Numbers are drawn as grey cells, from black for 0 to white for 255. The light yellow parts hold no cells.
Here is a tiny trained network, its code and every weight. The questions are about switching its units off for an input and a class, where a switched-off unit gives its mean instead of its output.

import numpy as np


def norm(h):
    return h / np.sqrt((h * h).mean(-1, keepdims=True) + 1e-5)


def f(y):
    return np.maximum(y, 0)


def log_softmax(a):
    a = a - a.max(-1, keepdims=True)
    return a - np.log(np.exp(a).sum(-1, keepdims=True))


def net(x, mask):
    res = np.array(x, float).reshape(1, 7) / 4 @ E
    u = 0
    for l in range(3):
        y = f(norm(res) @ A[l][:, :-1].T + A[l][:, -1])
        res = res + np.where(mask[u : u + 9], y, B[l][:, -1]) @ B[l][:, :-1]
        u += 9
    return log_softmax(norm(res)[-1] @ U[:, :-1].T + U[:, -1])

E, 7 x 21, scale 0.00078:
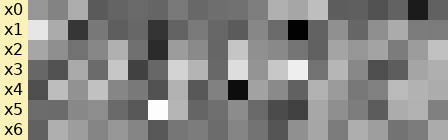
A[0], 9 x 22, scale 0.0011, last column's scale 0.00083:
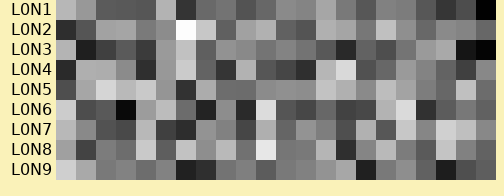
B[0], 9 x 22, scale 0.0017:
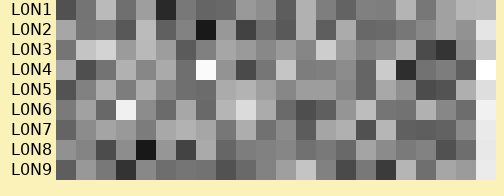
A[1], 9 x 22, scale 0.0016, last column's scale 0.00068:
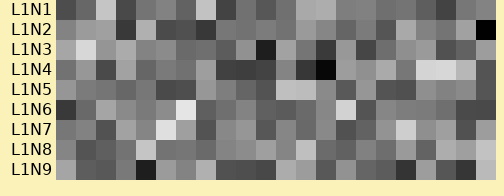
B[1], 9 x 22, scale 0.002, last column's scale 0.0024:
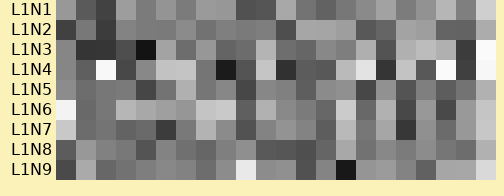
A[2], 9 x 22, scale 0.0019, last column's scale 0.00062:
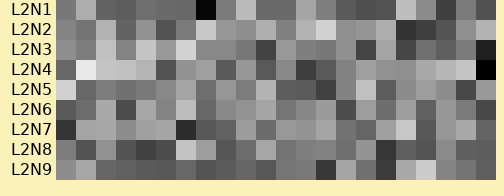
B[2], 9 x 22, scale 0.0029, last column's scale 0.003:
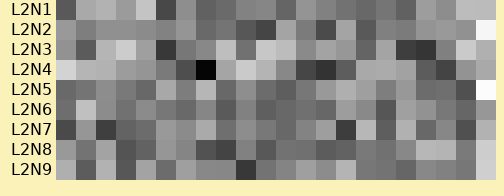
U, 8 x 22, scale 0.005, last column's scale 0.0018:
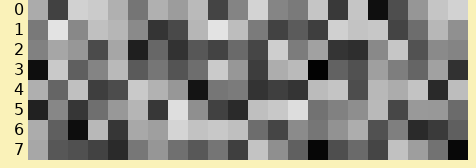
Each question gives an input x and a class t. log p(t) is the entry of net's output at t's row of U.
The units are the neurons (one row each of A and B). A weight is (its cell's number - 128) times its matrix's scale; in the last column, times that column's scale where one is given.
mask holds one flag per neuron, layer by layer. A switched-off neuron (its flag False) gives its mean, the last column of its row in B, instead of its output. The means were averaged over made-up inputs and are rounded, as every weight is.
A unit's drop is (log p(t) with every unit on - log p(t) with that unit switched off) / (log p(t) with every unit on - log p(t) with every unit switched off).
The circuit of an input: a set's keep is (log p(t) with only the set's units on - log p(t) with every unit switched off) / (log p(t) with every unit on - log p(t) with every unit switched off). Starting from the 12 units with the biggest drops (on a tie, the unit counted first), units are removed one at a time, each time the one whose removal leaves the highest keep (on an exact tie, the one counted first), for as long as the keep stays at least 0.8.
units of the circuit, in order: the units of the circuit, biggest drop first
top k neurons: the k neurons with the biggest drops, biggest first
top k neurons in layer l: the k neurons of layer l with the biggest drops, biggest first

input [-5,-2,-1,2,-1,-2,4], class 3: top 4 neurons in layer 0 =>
[L0N4, L0N5, L0N2, L0N8]
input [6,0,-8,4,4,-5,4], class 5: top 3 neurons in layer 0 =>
[L0N9, L0N7, L0N6]
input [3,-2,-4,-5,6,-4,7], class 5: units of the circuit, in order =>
[L0N5, L2N8, L0N9, L1N4]
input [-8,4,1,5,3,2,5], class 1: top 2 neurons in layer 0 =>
[L0N7, L0N5]
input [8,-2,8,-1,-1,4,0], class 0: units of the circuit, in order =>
[L1N4]
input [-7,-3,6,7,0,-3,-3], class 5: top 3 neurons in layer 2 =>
[L2N7, L2N4, L2N2]
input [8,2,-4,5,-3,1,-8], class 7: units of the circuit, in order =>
[L1N4, L2N8, L1N9]
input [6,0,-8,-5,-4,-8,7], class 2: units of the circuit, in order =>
[L0N9, L2N1]
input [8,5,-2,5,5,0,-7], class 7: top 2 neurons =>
[L1N4, L1N9]
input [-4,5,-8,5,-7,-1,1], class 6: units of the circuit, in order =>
[L1N4, L0N6]
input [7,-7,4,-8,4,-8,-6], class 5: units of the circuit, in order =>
[L2N7, L1N4]
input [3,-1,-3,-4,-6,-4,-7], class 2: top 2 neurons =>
[L0N9, L1N4]
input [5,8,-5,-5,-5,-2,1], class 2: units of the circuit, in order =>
[L2N1, L1N4]
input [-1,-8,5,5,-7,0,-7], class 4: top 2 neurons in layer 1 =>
[L1N6, L1N7]
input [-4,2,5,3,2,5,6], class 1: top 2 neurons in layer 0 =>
[L0N5, L0N7]
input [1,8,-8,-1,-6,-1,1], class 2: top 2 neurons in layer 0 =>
[L0N9, L0N1]
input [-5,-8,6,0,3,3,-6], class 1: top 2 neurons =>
[L1N3, L2N4]
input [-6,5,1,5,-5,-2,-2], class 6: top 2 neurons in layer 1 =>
[L1N4, L1N9]
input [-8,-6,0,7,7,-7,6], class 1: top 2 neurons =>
[L2N4, L1N3]
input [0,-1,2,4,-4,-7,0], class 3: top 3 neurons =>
[L0N4, L1N6, L0N6]
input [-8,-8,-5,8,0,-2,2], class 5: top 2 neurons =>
[L0N8, L2N7]
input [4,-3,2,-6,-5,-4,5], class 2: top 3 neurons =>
[L0N9, L1N9, L0N3]
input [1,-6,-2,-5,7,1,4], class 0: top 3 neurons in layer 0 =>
[L0N5, L0N4, L0N8]
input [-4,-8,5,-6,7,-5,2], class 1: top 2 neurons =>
[L2N4, L0N5]
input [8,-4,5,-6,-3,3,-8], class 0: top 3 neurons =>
[L1N4, L1N6, L0N8]
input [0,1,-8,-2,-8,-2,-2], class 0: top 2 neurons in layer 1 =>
[L1N3, L1N4]
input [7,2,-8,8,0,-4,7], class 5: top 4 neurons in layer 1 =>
[L1N6, L1N1, L1N7, L1N2]
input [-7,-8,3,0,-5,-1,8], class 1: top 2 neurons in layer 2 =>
[L2N5, L2N9]
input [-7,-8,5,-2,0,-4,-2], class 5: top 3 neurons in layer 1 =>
[L1N4, L1N9, L1N7]
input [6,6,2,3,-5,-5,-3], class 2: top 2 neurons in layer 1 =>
[L1N9, L1N5]
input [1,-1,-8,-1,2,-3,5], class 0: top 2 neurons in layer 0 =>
[L0N8, L0N4]
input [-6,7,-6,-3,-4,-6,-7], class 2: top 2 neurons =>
[L1N4, L2N1]
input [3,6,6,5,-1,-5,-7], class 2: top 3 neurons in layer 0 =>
[L0N4, L0N1, L0N9]
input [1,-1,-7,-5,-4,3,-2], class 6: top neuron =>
[L1N3]
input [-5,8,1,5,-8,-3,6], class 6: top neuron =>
[L0N8]
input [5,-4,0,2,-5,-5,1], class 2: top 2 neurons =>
[L2N2, L1N9]
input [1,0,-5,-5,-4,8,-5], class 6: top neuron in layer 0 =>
[L0N3]
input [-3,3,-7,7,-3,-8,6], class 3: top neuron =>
[L0N4]
